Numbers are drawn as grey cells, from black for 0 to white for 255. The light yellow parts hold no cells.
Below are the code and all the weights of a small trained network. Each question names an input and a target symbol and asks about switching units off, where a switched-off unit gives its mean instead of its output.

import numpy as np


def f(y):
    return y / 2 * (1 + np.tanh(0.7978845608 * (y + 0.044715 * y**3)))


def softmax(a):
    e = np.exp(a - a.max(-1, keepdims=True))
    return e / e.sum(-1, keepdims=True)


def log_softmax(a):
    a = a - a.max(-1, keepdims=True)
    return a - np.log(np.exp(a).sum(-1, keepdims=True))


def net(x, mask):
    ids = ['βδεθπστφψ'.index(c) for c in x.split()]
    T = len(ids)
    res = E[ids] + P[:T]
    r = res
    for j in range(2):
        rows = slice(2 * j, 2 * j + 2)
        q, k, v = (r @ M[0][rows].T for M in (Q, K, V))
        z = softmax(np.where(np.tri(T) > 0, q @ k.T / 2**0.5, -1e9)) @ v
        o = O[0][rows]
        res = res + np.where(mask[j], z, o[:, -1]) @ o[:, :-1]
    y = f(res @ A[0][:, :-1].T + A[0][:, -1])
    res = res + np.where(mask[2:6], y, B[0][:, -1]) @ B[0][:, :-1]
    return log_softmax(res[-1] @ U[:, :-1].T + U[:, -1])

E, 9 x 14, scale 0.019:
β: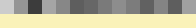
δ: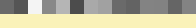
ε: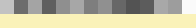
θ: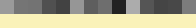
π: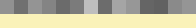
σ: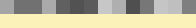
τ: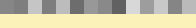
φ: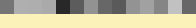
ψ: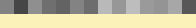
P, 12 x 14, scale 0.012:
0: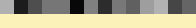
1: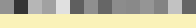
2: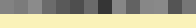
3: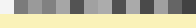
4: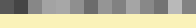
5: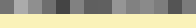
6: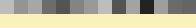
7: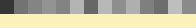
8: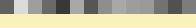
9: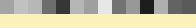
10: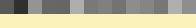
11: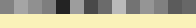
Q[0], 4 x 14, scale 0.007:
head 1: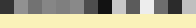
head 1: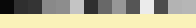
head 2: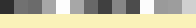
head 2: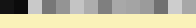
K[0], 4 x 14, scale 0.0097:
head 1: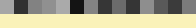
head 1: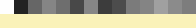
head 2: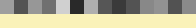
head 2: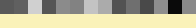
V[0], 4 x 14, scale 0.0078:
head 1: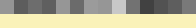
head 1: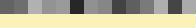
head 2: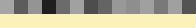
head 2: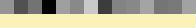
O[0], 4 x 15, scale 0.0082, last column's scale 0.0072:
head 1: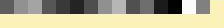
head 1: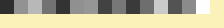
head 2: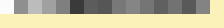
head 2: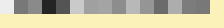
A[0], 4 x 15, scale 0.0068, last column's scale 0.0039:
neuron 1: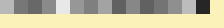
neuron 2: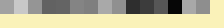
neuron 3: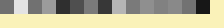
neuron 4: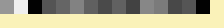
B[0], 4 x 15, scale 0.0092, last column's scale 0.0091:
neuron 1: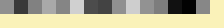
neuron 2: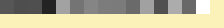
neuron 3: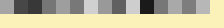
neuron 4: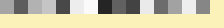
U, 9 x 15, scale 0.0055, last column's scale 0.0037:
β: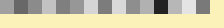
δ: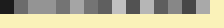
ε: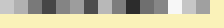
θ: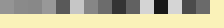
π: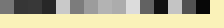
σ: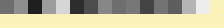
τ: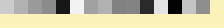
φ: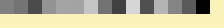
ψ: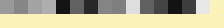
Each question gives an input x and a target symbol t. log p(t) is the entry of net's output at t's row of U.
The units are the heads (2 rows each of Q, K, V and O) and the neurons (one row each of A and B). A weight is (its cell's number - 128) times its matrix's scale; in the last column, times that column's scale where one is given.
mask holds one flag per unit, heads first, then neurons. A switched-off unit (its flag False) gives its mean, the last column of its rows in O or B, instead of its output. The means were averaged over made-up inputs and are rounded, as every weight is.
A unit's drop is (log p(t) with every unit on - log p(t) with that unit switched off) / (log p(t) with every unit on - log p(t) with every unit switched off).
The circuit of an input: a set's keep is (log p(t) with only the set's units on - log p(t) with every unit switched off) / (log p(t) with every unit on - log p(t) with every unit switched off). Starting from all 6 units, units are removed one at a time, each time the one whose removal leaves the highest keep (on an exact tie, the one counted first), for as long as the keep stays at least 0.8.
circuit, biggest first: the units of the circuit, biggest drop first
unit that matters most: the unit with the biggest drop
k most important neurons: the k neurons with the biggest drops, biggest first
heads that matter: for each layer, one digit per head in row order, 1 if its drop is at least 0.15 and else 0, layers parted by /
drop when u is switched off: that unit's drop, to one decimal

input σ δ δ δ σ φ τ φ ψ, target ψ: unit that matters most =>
head 2
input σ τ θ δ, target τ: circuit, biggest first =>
head 1; neuron 2
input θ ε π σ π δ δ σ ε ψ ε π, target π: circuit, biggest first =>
neuron 3; neuron 2; head 1
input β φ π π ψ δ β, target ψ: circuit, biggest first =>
head 1; neuron 1; head 2
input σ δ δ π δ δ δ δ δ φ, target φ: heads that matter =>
01
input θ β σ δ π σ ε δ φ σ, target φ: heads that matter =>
10
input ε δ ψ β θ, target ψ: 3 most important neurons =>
neuron 2; neuron 3; neuron 4
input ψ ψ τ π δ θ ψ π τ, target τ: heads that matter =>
00
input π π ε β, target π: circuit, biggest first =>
neuron 2; head 1
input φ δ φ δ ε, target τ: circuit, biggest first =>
neuron 2; neuron 1
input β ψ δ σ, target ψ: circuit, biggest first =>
head 1; neuron 1; head 2; neuron 2
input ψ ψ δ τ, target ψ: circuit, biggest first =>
neuron 1; head 1; head 2
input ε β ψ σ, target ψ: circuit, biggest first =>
head 1; head 2; neuron 1; neuron 2
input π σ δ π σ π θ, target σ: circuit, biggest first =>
head 2
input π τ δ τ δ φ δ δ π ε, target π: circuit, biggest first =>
neuron 2; head 1
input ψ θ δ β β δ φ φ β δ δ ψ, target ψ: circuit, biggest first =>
neuron 2; head 2
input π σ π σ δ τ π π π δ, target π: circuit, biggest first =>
head 1; neuron 2
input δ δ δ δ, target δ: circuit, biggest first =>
head 1; neuron 2
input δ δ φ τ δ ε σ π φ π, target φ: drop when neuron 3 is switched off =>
-0.1
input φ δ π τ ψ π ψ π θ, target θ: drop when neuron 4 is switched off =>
0.9
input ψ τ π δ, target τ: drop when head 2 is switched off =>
0.1
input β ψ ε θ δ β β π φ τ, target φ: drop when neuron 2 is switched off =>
0.0
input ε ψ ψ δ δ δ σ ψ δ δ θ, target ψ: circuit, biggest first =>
head 2
